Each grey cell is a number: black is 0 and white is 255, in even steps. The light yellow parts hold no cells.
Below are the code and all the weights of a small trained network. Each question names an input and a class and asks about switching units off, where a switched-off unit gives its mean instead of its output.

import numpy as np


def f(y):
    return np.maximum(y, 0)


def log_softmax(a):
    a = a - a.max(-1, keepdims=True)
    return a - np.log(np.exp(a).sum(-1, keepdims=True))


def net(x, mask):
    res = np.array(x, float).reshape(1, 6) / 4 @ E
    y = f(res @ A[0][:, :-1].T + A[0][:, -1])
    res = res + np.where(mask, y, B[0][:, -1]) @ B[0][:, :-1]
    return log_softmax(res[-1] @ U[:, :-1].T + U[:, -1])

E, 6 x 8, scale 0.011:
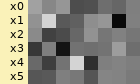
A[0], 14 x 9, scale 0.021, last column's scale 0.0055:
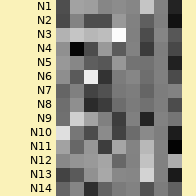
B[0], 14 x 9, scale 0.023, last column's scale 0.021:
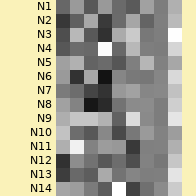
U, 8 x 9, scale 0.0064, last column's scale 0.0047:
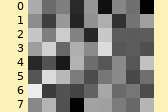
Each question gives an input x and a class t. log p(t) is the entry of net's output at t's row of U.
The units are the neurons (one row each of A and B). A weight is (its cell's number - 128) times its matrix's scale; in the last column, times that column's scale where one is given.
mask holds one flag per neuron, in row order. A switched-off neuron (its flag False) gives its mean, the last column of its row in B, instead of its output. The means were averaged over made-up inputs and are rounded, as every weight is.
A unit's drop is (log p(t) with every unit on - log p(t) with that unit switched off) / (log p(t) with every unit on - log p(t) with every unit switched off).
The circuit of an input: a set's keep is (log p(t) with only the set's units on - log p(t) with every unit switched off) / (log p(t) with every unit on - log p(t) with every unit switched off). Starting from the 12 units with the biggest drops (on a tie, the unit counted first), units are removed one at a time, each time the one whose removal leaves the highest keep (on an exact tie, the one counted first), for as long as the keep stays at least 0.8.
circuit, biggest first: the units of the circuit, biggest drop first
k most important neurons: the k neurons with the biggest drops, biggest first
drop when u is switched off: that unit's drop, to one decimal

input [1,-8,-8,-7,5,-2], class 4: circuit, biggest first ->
(N13)
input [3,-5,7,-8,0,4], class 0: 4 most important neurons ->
(N6, N11, N9, N3)
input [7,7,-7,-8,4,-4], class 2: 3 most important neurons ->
(N9, N6, N14)
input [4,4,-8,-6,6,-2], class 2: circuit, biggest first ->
(N9, N6)
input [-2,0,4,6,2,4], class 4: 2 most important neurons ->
(N4, N3)
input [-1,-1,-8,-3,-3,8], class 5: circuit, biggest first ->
(N8, N7)
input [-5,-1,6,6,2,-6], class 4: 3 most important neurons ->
(N3, N4, N6)
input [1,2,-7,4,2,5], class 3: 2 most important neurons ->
(N9, N6)
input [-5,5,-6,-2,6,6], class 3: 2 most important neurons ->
(N6, N2)
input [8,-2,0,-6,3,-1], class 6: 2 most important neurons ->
(N6, N10)
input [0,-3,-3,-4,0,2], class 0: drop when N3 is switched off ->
0.3
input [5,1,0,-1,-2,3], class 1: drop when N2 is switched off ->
-0.1
